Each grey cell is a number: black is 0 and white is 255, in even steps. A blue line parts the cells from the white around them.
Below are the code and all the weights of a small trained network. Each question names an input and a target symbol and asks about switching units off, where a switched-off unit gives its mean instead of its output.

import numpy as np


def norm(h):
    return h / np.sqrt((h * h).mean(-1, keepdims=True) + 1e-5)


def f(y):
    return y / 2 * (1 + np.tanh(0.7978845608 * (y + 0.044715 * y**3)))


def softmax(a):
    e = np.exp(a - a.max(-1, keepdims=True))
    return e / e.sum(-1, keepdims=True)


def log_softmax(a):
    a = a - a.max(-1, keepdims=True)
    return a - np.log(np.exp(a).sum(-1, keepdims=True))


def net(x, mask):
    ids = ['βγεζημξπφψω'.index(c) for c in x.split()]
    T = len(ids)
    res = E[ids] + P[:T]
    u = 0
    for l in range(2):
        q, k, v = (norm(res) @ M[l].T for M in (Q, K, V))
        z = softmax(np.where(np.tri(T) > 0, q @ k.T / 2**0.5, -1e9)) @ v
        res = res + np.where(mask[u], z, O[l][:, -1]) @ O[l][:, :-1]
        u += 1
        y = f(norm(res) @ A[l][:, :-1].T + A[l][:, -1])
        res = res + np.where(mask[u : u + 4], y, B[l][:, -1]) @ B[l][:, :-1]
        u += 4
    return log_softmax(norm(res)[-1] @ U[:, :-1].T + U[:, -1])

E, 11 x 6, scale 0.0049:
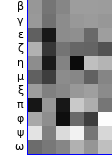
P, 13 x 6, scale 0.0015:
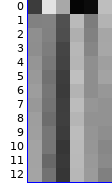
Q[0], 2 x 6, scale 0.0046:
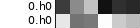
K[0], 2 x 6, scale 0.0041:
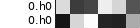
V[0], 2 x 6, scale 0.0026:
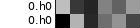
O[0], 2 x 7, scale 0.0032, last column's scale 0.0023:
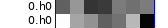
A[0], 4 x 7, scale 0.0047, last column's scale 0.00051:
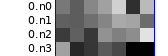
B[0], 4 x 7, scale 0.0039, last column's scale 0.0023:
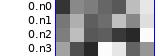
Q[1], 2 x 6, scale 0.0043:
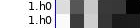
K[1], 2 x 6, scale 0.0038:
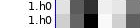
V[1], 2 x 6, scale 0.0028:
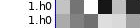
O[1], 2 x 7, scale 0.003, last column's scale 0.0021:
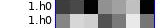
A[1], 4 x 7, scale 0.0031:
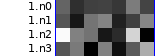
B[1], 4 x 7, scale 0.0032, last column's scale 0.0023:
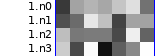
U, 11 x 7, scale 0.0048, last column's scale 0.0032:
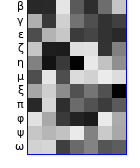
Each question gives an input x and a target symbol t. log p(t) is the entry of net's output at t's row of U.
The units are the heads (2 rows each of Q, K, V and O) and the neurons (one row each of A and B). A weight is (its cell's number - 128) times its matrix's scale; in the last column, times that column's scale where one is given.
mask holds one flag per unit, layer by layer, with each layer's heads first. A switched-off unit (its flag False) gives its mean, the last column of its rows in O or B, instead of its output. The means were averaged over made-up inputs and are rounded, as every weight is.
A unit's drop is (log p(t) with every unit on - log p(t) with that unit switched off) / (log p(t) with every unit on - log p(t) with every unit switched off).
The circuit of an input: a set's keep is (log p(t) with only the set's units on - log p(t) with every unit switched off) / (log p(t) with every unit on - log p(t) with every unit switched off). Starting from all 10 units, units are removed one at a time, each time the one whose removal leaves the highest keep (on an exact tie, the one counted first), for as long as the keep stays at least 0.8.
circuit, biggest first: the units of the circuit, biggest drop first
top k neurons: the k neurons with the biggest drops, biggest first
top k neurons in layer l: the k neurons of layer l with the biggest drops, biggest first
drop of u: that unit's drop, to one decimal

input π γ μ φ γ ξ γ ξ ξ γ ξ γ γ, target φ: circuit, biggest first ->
[0.h0]
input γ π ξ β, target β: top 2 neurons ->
[0.n3, 1.n3]
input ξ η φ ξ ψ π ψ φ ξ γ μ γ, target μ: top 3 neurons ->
[0.n2, 1.n3, 0.n0]
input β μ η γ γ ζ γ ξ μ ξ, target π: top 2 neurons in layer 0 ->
[0.n2, 0.n0]
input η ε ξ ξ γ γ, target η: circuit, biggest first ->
[1.h0, 0.n3, 1.n3, 0.n1]
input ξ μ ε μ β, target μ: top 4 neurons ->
[0.n2, 0.n3, 0.n0, 1.n3]
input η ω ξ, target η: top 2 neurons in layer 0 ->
[0.n3, 0.n2]
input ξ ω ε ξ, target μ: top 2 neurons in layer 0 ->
[0.n2, 0.n0]
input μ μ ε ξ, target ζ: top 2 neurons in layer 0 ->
[0.n2, 0.n0]
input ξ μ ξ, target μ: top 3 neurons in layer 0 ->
[0.n2, 0.n0, 0.n3]
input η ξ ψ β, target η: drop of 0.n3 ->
0.2
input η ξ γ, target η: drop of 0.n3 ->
0.2
